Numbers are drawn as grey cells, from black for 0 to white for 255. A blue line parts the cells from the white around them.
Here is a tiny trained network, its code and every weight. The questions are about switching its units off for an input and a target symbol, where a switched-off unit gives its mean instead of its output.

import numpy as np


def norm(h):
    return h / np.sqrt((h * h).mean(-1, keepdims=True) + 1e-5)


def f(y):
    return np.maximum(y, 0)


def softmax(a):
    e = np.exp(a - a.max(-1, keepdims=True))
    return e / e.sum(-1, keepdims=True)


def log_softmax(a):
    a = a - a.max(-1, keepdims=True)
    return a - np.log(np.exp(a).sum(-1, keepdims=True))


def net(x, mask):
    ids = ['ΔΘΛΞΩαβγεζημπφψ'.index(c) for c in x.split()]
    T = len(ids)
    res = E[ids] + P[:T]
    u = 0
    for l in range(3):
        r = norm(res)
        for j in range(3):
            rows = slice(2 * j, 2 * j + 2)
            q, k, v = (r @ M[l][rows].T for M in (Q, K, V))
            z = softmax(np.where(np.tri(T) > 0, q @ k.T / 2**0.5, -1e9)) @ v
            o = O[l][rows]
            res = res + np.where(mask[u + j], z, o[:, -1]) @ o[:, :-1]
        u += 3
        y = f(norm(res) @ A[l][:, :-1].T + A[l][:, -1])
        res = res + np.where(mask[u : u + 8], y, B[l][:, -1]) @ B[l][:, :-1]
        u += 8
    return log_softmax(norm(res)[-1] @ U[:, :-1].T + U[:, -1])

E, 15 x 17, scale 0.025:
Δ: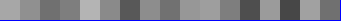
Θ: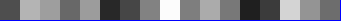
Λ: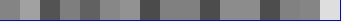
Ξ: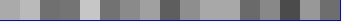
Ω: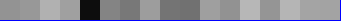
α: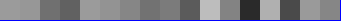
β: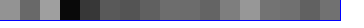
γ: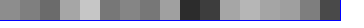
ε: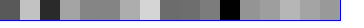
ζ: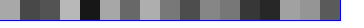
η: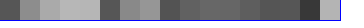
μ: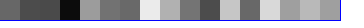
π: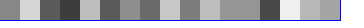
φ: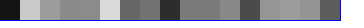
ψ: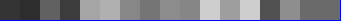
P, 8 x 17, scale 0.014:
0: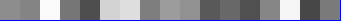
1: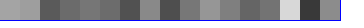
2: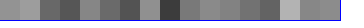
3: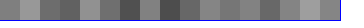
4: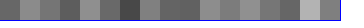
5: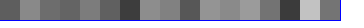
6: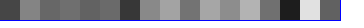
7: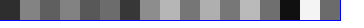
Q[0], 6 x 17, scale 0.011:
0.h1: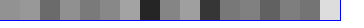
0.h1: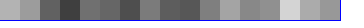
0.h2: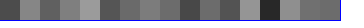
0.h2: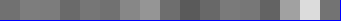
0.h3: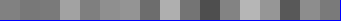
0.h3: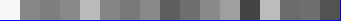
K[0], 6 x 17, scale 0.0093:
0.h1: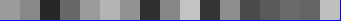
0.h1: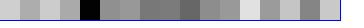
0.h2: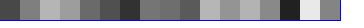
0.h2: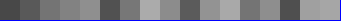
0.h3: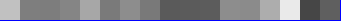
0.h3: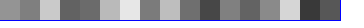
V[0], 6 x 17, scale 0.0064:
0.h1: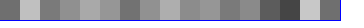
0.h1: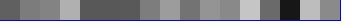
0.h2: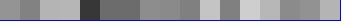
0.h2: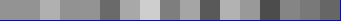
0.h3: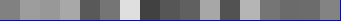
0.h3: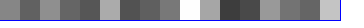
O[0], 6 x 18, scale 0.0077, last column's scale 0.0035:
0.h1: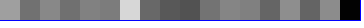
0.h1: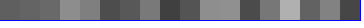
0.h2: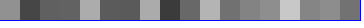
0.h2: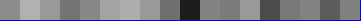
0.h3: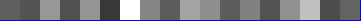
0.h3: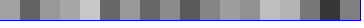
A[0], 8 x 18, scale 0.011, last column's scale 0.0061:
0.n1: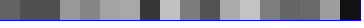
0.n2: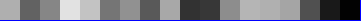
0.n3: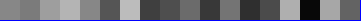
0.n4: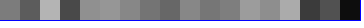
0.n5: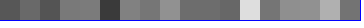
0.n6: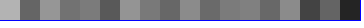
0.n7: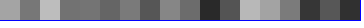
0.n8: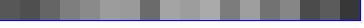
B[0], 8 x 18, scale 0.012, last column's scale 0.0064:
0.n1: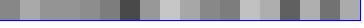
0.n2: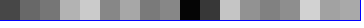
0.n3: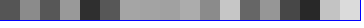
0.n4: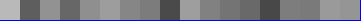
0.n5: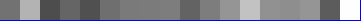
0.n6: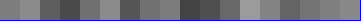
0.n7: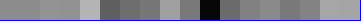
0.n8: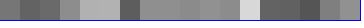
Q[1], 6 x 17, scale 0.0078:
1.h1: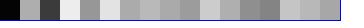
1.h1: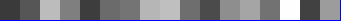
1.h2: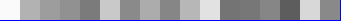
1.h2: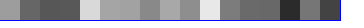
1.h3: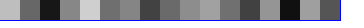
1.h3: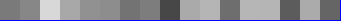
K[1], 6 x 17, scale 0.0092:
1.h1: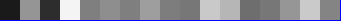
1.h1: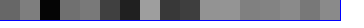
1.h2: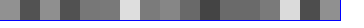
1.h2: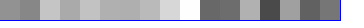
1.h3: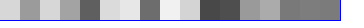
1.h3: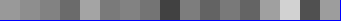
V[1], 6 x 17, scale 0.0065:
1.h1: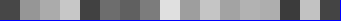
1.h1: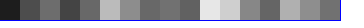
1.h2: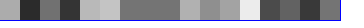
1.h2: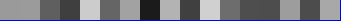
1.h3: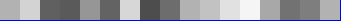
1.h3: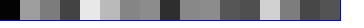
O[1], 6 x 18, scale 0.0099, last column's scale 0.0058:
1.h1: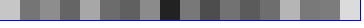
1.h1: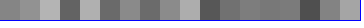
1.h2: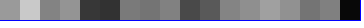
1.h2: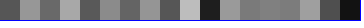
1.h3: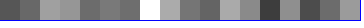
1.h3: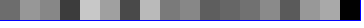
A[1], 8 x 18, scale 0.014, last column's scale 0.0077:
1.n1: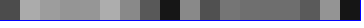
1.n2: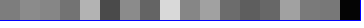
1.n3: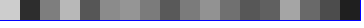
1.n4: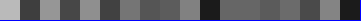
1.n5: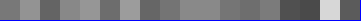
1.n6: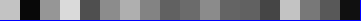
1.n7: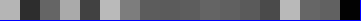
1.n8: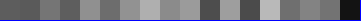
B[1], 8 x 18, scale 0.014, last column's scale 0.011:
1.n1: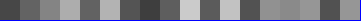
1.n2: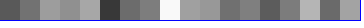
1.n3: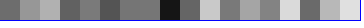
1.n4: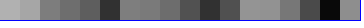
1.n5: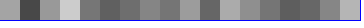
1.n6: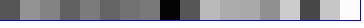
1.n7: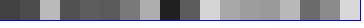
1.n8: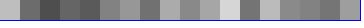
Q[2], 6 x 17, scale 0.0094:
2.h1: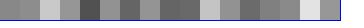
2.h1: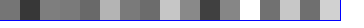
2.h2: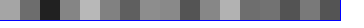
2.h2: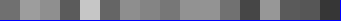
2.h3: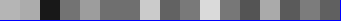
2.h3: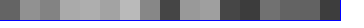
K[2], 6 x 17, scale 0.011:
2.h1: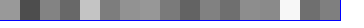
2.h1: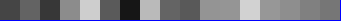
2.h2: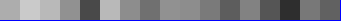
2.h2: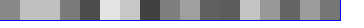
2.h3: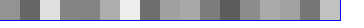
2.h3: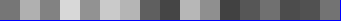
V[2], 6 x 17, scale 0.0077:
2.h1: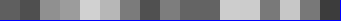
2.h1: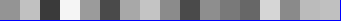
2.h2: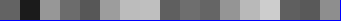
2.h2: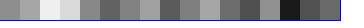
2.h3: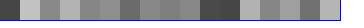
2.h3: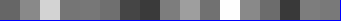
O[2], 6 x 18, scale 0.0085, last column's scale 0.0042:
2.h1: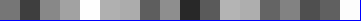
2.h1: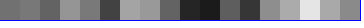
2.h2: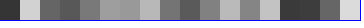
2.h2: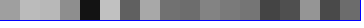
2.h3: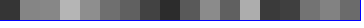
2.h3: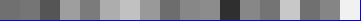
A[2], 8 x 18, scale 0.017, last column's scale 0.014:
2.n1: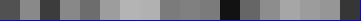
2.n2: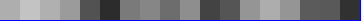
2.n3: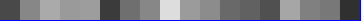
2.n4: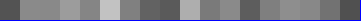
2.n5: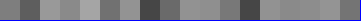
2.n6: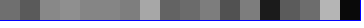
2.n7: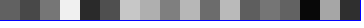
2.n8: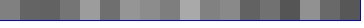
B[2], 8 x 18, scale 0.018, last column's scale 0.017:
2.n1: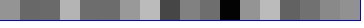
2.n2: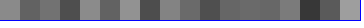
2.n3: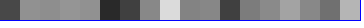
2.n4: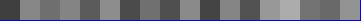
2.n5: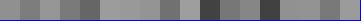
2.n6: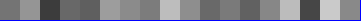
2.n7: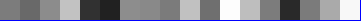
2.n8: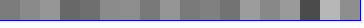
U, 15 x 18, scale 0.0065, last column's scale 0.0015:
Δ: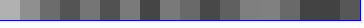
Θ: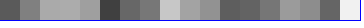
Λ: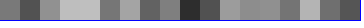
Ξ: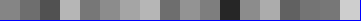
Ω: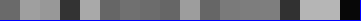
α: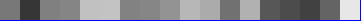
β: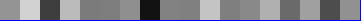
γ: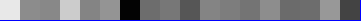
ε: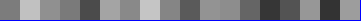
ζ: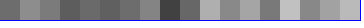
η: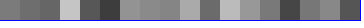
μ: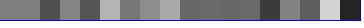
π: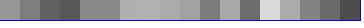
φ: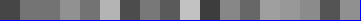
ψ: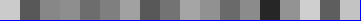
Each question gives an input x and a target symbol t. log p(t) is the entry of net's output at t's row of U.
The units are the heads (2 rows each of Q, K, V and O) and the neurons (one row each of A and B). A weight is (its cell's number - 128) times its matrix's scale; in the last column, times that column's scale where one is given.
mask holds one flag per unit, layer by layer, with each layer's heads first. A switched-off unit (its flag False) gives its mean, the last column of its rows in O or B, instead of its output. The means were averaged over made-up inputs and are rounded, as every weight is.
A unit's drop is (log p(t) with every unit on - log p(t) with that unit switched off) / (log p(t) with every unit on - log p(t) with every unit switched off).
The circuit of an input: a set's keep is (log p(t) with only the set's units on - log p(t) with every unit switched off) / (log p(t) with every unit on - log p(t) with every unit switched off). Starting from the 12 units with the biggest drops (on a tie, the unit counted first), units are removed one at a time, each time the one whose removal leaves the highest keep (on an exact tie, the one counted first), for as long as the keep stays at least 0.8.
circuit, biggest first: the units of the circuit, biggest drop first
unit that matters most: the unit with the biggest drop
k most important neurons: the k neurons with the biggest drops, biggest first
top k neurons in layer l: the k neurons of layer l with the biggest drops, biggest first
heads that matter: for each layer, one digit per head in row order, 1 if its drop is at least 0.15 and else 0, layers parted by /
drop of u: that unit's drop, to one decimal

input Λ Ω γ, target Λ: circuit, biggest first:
0.n2
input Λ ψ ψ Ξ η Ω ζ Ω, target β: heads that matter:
010 / 001 / 000
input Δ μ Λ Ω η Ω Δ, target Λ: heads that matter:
001 / 000 / 000
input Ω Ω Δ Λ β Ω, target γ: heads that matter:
001 / 000 / 000
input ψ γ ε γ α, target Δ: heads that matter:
000 / 010 / 000
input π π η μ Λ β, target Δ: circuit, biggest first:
1.n4, 2.n2
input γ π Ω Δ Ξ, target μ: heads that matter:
001 / 000 / 000
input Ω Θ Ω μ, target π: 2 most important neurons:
2.n7, 1.n8
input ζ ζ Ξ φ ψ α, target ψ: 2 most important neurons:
2.n5, 2.n7
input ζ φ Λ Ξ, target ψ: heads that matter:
000 / 001 / 000
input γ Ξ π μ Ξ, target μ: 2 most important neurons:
2.n6, 2.n7
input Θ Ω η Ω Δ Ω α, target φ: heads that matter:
000 / 010 / 000
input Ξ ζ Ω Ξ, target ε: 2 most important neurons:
2.n7, 0.n3
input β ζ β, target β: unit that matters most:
1.h1
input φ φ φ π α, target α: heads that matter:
000 / 001 / 100
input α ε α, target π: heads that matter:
000 / 001 / 000
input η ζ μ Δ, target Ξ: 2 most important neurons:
2.n1, 1.n6
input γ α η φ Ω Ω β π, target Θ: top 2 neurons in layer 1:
1.n2, 1.n6
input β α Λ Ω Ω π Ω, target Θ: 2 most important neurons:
1.n6, 2.n3
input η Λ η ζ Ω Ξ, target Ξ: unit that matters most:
2.h3
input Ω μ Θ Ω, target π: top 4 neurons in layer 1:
1.n6, 1.n3, 1.n8, 1.n7
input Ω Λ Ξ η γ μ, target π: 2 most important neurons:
1.n8, 2.n7
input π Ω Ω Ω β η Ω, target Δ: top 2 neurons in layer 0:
0.n3, 0.n4
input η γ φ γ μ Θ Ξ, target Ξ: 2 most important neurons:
2.n1, 0.n3
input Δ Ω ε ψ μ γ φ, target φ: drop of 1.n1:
0.2
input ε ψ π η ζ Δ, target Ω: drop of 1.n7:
0.1
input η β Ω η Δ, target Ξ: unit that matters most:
2.n1
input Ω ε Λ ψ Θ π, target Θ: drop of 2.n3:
0.1
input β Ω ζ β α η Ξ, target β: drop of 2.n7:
0.3
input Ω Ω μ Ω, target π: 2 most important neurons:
0.n3, 1.n5
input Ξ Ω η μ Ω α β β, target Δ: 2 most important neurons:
1.n4, 2.n2
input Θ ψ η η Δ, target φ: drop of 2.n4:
0.2
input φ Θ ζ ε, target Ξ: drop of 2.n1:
0.3
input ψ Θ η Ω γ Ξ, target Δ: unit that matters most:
1.h2
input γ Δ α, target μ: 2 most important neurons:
2.n6, 2.n7
